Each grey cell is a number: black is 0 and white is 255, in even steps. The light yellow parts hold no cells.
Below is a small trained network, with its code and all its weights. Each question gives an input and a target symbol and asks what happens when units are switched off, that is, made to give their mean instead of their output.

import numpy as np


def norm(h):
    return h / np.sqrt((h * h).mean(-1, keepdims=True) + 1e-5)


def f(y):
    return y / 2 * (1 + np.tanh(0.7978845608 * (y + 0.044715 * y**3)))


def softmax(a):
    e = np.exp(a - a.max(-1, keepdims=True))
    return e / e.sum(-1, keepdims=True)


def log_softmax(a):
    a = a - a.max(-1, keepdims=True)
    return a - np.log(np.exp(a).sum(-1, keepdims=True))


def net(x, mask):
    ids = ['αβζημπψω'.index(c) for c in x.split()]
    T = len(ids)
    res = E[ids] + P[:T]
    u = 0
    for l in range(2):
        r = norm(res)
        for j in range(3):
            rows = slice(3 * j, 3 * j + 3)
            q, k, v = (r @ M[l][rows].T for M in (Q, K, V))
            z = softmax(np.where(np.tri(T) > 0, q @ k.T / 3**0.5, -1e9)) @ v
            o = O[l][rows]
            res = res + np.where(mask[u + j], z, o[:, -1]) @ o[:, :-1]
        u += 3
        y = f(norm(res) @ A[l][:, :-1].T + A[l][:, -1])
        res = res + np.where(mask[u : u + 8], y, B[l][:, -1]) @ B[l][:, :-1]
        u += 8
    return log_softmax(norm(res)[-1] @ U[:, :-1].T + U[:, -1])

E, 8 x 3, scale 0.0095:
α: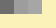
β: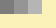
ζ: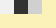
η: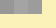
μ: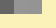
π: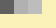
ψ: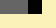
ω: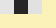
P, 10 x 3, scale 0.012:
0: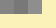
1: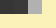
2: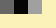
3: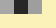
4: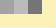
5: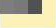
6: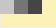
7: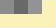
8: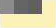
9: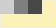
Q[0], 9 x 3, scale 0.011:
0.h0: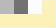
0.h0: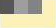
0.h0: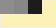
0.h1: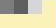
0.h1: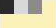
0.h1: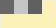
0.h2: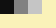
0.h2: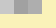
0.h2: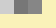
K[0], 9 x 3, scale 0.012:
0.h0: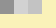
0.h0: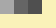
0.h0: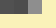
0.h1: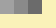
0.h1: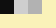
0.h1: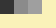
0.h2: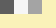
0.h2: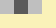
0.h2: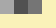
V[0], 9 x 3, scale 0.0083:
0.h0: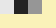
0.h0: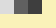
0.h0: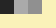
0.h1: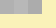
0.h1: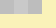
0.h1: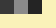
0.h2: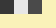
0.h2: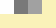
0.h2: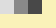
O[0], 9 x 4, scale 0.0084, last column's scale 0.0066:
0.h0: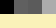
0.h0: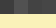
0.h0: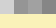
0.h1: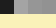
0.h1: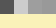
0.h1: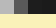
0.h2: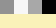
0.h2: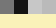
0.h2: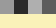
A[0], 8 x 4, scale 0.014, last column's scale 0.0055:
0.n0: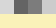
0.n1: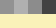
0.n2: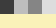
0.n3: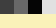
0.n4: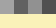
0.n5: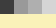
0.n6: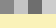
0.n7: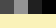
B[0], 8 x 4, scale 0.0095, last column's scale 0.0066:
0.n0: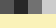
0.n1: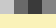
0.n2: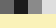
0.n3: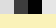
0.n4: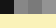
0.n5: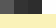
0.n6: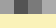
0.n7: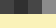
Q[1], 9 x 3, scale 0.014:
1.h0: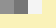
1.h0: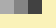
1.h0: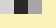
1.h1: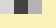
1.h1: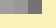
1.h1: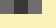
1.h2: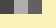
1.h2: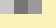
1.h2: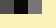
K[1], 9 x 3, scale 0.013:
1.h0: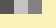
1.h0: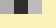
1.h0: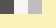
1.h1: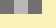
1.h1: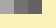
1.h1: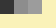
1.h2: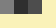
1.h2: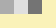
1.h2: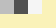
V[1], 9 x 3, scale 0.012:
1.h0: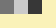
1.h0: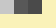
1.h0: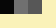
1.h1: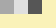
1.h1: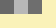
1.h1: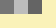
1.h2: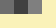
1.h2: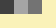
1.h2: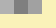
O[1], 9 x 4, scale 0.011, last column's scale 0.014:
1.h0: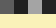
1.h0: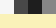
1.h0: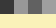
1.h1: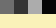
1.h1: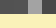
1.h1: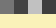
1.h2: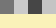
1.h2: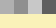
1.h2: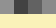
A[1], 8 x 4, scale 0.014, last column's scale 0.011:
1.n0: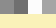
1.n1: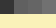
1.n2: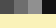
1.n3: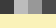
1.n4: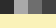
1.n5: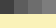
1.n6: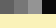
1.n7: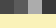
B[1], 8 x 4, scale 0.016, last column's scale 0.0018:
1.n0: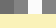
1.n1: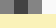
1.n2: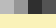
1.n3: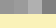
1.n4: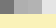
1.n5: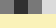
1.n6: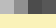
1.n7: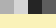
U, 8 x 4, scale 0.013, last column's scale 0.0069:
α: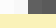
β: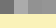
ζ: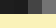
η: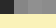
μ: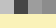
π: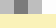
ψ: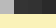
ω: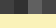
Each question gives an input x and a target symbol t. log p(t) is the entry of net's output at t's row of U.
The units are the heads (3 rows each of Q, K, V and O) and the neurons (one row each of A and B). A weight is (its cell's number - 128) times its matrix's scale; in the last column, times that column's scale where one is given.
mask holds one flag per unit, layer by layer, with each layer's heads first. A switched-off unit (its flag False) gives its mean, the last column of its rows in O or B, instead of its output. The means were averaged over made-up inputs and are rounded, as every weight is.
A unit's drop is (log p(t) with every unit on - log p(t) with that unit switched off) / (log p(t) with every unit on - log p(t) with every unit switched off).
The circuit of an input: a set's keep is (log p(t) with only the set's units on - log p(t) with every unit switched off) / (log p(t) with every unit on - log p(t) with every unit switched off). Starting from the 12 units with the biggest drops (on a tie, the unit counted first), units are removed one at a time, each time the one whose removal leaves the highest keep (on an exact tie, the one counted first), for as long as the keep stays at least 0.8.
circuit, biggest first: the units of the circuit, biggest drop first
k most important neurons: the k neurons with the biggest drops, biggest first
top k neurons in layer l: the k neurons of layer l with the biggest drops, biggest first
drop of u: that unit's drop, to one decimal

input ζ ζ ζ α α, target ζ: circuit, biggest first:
[0.h0; 0.n2]
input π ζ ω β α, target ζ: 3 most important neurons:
[0.n5; 0.n2; 0.n3]
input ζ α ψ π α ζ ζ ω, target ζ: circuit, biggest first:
[0.h2; 1.h0]
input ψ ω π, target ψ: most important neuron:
[0.n3]
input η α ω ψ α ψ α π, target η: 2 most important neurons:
[0.n3; 0.n5]
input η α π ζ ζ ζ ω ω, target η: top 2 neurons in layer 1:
[1.n4; 1.n3]
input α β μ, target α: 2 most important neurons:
[0.n2; 0.n6]
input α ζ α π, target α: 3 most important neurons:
[0.n2; 0.n6; 0.n1]
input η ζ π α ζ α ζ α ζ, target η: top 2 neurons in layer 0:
[0.n3; 0.n2]
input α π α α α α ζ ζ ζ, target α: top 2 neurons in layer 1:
[1.n5; 1.n1]
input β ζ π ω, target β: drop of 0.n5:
0.1
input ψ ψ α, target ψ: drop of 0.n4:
0.0
